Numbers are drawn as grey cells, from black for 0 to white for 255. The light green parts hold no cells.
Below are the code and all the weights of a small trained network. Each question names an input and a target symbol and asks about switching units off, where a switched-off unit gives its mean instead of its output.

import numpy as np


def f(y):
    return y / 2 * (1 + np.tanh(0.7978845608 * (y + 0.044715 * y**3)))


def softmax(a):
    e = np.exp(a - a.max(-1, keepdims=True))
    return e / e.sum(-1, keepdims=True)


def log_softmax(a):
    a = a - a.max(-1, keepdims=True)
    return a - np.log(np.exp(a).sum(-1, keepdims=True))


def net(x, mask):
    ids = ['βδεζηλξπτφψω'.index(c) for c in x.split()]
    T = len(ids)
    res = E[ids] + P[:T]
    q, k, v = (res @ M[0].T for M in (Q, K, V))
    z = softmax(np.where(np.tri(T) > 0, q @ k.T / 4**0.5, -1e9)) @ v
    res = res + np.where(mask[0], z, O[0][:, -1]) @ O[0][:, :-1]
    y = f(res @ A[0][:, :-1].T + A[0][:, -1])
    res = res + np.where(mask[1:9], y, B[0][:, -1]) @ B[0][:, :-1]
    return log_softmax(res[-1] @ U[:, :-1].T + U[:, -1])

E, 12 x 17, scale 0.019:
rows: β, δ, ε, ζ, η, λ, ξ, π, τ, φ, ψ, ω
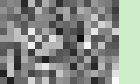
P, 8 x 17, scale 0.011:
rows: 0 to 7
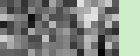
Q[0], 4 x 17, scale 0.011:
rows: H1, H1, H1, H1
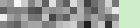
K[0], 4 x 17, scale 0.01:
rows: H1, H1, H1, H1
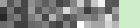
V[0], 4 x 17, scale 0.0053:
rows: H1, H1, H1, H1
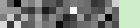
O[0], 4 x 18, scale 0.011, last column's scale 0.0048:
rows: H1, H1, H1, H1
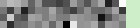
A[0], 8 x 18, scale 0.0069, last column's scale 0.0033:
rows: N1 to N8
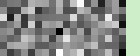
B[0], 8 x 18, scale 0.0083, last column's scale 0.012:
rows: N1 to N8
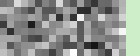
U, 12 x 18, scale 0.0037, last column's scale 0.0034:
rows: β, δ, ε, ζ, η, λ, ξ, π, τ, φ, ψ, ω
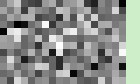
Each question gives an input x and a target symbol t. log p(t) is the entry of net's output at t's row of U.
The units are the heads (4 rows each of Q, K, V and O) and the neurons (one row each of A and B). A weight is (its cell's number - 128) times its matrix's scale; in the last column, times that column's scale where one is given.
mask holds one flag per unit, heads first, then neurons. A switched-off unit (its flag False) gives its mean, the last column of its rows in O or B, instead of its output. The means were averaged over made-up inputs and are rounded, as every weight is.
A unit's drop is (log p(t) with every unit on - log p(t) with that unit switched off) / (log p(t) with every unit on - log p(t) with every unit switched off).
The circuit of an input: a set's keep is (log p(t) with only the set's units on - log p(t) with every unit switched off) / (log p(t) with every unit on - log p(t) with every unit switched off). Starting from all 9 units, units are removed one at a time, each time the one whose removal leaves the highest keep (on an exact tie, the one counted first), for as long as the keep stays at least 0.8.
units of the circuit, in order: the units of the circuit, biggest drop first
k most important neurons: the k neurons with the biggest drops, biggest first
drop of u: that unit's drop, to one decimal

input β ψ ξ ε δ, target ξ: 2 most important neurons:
N6; N3
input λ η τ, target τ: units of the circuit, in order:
N2; H1; N5
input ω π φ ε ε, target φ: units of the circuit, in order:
N7; H1
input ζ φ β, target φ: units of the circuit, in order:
H1; N7
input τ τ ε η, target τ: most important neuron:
N1
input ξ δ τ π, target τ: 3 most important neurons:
N1; N7; N3
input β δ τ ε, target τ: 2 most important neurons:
N1; N3
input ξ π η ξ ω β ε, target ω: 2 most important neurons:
N5; N7
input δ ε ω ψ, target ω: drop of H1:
1.0
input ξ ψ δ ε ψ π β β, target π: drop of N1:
0.2
